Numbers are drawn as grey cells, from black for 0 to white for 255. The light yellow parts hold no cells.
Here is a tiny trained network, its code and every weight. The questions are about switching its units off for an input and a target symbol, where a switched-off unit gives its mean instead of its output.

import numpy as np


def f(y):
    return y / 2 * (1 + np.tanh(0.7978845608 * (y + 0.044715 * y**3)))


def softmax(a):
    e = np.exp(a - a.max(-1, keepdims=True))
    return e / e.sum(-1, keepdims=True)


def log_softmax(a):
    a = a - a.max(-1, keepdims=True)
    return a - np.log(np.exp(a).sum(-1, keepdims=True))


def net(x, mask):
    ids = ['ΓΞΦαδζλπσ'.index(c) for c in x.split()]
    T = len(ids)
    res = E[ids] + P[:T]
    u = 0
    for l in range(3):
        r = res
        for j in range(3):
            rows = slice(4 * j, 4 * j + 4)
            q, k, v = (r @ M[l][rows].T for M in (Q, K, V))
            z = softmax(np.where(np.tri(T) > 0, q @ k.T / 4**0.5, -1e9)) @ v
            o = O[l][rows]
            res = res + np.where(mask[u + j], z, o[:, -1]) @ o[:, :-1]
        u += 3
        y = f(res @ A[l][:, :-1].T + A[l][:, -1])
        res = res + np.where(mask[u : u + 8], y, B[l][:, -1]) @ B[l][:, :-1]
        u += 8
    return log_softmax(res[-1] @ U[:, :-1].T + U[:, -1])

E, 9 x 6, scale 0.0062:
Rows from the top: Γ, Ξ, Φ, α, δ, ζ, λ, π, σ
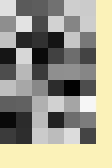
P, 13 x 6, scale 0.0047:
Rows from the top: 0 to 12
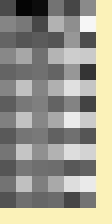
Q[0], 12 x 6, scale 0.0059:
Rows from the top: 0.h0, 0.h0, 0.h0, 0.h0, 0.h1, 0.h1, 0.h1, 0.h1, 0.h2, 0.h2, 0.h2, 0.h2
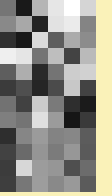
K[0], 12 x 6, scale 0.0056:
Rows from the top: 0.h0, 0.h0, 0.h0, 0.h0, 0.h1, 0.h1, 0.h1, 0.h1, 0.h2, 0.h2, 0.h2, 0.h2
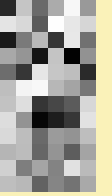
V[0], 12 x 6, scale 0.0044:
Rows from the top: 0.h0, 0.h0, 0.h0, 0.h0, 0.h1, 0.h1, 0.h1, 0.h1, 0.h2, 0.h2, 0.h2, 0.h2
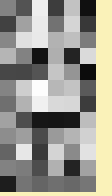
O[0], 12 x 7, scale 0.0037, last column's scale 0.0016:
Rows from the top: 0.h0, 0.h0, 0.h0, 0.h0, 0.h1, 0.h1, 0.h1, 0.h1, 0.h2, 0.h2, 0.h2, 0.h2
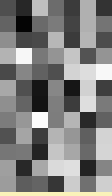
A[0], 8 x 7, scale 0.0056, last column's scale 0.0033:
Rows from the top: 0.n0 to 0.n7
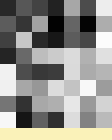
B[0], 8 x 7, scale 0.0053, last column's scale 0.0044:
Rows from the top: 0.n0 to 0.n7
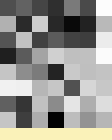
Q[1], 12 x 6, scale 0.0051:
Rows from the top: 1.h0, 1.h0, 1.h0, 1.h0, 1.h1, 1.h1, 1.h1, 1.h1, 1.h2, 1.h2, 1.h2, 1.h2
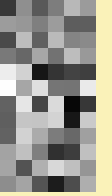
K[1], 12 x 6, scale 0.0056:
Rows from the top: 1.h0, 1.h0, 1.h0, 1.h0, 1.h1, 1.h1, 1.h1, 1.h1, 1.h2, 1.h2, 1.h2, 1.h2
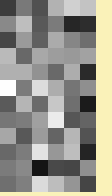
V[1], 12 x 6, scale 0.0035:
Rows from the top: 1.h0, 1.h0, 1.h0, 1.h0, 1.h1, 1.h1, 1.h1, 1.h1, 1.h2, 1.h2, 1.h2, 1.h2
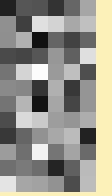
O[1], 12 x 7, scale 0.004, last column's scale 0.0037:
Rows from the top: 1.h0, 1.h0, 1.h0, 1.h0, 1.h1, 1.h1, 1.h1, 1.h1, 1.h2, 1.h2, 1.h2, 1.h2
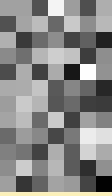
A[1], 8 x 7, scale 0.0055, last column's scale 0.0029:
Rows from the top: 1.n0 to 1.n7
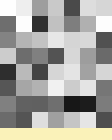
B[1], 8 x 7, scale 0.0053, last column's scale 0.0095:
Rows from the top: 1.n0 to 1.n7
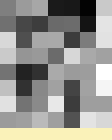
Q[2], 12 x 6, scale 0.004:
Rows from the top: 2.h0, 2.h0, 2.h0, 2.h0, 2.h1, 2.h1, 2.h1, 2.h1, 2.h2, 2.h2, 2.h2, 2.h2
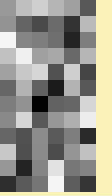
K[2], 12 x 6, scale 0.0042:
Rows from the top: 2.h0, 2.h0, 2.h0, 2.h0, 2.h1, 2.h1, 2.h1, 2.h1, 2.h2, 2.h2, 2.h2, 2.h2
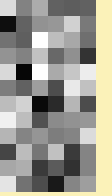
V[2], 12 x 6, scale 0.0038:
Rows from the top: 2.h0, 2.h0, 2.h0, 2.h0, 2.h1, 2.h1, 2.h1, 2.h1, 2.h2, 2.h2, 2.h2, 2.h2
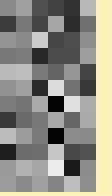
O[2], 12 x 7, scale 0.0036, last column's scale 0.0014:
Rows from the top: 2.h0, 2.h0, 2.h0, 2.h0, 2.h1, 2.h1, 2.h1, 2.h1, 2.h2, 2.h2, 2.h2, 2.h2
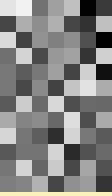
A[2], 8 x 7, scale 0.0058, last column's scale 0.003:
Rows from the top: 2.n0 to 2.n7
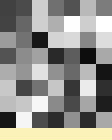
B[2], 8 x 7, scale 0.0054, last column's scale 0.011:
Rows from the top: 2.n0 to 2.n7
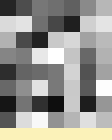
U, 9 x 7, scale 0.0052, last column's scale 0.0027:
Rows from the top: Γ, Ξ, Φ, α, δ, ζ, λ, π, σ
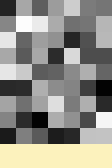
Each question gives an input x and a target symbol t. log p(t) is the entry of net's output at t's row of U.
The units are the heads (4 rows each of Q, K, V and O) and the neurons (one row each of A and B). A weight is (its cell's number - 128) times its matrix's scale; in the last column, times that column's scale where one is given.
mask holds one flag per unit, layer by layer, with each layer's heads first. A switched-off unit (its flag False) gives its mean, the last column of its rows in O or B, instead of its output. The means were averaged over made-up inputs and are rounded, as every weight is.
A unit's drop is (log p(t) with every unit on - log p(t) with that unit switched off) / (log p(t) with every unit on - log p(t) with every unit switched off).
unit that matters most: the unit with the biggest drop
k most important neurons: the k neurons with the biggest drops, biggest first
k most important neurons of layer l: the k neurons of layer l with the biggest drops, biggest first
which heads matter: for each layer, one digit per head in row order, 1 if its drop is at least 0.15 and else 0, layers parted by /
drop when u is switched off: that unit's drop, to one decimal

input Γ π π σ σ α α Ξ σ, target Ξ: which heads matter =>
010 / 001 / 110
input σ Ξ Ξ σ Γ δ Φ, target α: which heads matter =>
000 / 010 / 000
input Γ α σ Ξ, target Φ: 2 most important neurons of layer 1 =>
1.n0; 1.n1
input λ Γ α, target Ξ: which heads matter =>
010 / 010 / 000
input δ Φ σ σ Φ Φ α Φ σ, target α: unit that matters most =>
2.h2
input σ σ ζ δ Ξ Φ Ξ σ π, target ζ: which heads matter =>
100 / 000 / 000
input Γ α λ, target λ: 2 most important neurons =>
1.n4; 0.n3
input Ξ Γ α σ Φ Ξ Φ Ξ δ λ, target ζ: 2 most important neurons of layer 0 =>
0.n5; 0.n3
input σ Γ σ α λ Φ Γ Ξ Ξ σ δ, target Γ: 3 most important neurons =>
1.n5; 1.n2; 2.n7
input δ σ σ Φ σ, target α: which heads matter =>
010 / 011 / 011
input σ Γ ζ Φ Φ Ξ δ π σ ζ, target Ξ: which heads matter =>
000 / 000 / 010
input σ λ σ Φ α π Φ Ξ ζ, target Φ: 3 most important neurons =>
1.n6; 0.n1; 0.n3
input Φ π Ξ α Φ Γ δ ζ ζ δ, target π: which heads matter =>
000 / 000 / 000
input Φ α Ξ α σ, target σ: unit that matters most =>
0.h1
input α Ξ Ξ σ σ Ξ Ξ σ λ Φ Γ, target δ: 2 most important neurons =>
0.n7; 0.n4
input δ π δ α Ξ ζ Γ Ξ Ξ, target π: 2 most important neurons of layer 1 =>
1.n1; 1.n4
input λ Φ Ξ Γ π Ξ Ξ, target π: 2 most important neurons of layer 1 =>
1.n4; 1.n1
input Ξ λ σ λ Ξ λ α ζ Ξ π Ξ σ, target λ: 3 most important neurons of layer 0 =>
0.n3; 0.n1; 0.n6
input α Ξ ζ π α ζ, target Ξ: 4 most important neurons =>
1.n5; 1.n4; 1.n2; 2.n7
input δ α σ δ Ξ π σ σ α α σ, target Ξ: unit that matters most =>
1.h2
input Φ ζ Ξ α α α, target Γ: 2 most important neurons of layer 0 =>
0.n1; 0.n5
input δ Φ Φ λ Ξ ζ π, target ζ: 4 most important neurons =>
0.n1; 2.n1; 2.n3; 0.n5
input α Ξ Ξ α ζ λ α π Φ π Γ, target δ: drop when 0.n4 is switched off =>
0.2
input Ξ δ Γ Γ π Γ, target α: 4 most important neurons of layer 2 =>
2.n6; 2.n5; 2.n4; 2.n1
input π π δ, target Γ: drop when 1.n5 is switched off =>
0.3
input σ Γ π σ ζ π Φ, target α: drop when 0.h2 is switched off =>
-0.1
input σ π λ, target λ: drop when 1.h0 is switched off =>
0.2
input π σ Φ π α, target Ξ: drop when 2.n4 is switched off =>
0.0
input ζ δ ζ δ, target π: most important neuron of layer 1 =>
1.n1
